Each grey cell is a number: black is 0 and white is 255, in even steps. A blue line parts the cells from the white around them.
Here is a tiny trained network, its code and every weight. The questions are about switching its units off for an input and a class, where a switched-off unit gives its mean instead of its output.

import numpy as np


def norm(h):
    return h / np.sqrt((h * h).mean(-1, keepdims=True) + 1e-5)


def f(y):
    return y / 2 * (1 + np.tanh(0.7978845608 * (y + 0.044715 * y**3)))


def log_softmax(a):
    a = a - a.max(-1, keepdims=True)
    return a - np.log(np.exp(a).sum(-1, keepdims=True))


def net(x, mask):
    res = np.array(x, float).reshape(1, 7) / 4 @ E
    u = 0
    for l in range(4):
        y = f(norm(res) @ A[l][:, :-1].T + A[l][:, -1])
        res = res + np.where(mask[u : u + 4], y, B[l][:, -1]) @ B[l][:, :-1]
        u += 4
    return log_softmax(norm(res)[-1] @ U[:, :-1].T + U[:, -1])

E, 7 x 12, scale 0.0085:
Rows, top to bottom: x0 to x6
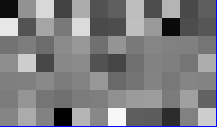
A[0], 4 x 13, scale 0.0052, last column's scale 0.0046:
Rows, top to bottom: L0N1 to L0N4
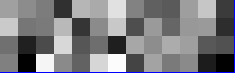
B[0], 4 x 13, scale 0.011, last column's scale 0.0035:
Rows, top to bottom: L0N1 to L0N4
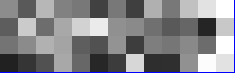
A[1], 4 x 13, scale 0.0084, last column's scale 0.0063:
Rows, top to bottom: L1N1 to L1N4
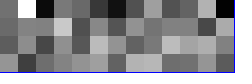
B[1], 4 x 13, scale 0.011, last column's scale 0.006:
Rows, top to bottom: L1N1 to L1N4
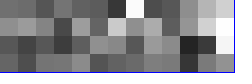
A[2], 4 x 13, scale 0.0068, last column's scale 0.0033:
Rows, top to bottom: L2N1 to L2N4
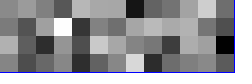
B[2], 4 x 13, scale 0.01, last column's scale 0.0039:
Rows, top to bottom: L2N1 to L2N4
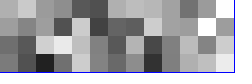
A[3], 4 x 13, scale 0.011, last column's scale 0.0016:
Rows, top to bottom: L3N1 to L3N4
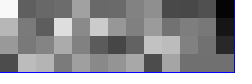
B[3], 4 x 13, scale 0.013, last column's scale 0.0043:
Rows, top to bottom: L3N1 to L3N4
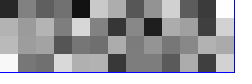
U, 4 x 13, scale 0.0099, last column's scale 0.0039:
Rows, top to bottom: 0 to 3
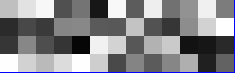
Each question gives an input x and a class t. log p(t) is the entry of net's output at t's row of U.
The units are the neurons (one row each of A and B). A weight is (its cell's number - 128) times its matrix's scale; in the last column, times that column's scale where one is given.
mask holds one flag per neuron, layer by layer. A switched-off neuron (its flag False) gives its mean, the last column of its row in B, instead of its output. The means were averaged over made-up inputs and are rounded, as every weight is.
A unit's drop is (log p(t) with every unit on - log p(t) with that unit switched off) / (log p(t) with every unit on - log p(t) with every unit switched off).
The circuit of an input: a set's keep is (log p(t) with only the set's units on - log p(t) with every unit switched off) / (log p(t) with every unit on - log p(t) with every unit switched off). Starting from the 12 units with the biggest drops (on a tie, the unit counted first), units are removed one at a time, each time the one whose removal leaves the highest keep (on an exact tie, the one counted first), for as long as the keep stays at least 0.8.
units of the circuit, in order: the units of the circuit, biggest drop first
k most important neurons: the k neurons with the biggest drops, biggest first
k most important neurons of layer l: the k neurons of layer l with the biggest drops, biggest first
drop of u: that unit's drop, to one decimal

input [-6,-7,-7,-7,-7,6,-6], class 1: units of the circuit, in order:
L0N4
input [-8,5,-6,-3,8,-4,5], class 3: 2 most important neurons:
L3N2; L2N3
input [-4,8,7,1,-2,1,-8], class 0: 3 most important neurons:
L0N3; L3N3; L2N2
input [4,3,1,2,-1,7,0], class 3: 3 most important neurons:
L3N4; L1N3; L0N4
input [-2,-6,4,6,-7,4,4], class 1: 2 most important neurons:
L1N1; L3N1
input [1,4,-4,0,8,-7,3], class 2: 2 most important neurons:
L3N1; L1N2
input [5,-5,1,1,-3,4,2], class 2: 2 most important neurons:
L1N3; L2N3
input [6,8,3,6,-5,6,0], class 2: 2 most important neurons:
L3N1; L0N4
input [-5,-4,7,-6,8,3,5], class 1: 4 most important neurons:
L0N4; L1N2; L2N3; L0N3
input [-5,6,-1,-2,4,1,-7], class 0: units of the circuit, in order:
L2N2; L3N3
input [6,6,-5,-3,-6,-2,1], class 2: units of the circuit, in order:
L3N1; L0N4
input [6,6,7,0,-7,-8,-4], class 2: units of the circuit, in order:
L3N1; L0N4
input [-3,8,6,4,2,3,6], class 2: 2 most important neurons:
L3N1; L1N2
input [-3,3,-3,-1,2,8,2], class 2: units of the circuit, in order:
L3N1
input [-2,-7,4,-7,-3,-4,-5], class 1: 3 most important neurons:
L0N4; L3N1; L2N2
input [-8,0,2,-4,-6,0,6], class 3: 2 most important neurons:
L0N2; L3N2
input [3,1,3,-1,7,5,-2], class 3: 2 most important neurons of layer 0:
L0N1; L0N4
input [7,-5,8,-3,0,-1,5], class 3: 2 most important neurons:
L3N4; L1N2
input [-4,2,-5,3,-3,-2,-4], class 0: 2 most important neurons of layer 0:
L0N3; L0N4
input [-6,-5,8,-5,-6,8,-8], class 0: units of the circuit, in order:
L2N2
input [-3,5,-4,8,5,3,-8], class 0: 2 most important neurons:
L0N3; L0N4
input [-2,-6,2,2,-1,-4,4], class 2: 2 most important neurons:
L1N3; L1N2
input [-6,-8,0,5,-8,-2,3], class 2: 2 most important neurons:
L1N3; L0N4
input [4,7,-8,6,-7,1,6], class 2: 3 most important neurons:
L3N1; L0N4; L1N2
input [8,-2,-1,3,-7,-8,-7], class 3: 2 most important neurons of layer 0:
L0N1; L0N4
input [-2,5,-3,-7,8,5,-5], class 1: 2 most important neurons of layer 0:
L0N4; L0N1
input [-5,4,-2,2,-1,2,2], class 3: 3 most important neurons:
L3N2; L1N3; L2N3
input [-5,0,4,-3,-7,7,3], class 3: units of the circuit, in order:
L0N2
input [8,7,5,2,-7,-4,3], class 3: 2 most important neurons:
L3N4; L1N3
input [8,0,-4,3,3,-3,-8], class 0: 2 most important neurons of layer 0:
L0N3; L0N2
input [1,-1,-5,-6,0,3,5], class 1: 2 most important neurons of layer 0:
L0N4; L0N3
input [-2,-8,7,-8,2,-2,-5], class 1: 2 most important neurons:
L0N4; L3N1
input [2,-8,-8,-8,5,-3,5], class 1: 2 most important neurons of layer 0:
L0N4; L0N2
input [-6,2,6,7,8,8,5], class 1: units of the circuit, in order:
L1N1
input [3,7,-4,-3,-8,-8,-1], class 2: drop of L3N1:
0.3
